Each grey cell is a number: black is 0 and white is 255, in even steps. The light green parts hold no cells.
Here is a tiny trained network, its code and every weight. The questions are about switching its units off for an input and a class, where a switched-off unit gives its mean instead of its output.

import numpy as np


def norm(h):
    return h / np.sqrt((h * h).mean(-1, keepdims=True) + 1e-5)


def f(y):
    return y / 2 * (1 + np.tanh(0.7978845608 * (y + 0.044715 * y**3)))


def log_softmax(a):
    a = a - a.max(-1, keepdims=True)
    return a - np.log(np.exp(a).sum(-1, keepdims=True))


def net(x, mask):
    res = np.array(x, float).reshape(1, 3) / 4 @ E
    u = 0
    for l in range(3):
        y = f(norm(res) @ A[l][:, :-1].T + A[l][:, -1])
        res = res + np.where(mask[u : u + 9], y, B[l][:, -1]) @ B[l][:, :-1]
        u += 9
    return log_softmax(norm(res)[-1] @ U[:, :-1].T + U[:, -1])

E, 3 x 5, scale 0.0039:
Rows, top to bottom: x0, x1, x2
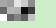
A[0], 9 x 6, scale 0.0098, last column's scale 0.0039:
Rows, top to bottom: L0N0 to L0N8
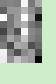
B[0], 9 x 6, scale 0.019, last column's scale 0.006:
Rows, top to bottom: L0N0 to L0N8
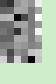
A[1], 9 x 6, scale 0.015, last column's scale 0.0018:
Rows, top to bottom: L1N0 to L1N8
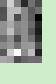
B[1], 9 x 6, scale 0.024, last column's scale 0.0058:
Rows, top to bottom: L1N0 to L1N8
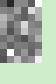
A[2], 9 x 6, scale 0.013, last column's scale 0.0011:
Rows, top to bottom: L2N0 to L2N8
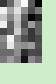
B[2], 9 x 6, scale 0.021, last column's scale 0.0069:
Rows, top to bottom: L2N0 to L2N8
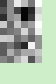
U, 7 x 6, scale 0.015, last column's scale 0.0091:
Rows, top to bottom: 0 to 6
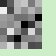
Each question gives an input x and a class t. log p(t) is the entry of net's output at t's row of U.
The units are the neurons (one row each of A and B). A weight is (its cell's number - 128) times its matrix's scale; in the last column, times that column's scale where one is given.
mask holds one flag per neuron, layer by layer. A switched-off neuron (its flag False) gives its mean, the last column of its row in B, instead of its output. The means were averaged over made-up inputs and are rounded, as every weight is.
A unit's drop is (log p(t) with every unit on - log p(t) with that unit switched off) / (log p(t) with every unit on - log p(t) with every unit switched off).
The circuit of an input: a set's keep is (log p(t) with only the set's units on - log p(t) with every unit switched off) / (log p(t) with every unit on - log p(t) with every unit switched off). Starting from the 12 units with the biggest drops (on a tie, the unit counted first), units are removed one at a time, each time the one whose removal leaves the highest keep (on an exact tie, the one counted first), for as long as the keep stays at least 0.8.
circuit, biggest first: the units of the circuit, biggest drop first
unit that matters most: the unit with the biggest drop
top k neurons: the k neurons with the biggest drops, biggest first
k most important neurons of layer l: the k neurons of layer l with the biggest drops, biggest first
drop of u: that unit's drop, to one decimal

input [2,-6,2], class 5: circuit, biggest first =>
[L0N2]
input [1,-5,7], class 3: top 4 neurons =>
[L0N8 L0N4 L1N1 L2N1]
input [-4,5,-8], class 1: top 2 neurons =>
[L0N2 L0N4]
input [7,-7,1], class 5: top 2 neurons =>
[L0N2 L0N0]
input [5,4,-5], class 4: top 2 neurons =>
[L1N7 L2N6]
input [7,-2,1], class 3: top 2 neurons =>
[L0N8 L0N2]
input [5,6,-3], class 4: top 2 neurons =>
[L0N2 L1N7]
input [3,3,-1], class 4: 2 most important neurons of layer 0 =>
[L0N2 L0N4]
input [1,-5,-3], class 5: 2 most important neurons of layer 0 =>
[L0N4 L0N2]
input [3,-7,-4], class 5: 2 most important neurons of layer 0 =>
[L0N4 L0N2]
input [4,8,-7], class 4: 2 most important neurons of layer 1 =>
[L1N7 L1N1]
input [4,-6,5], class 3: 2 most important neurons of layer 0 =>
[L0N8 L0N4]
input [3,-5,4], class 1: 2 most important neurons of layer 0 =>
[L0N7 L0N0]
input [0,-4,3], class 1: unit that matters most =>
L0N7
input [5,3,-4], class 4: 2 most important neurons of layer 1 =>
[L1N7 L1N0]
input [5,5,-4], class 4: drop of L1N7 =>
0.1
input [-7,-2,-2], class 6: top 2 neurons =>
[L1N2 L2N5]
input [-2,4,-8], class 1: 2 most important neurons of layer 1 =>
[L1N1 L1N2]
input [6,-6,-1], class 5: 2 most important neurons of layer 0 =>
[L0N2 L0N0]
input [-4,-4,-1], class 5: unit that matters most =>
L2N0
